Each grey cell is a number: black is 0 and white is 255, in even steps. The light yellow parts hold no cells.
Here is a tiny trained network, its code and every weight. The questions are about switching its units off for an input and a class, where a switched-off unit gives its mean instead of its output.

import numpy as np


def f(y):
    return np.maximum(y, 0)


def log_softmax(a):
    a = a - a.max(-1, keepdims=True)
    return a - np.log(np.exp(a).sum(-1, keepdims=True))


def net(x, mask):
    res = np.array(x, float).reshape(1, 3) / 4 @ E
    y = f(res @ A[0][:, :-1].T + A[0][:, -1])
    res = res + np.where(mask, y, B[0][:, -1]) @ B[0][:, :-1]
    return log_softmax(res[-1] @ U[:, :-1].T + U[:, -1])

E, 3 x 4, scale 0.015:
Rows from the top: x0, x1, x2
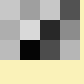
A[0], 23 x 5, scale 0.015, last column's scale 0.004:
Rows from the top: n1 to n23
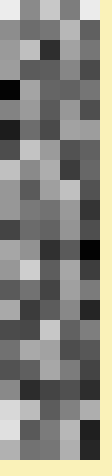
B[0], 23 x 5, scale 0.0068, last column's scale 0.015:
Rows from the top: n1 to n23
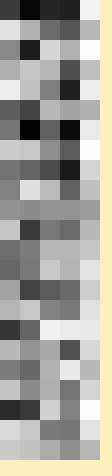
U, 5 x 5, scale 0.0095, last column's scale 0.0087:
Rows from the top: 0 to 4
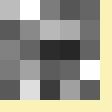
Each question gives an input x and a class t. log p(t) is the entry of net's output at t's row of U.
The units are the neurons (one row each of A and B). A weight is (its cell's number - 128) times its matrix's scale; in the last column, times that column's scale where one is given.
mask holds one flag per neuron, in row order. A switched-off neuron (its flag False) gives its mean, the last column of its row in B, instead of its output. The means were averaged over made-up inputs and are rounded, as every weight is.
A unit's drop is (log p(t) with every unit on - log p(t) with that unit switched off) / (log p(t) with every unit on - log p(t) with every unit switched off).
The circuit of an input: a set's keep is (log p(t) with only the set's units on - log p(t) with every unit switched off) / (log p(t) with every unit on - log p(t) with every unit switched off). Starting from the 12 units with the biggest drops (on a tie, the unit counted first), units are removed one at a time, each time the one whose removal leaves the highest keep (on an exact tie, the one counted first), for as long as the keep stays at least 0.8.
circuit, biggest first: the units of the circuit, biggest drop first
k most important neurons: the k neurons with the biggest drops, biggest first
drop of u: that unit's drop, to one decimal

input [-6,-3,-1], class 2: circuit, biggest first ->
[n7]
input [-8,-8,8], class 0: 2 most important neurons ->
[n16; n10]
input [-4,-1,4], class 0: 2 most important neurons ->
[n1; n16]
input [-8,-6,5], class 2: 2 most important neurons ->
[n7; n15]
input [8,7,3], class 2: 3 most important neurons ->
[n1; n9; n17]
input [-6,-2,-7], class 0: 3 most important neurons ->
[n5; n1; n8]
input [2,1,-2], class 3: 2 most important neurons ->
[n7; n5]
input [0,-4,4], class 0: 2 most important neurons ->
[n21; n3]
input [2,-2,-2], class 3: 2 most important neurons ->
[n7; n3]
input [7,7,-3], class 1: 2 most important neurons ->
[n21; n14]
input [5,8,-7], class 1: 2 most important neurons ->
[n21; n3]
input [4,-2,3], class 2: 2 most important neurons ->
[n1; n8]
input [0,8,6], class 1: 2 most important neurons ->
[n3; n21]
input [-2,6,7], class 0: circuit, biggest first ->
[n22]
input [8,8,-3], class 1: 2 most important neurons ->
[n21; n14]
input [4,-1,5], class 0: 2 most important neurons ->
[n7; n22]
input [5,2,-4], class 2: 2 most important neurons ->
[n1; n9]
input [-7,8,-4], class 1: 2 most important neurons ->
[n3; n14]
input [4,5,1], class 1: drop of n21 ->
0.1
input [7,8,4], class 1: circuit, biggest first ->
[n21]
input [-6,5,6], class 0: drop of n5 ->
-0.1
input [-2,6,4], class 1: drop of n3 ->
0.2
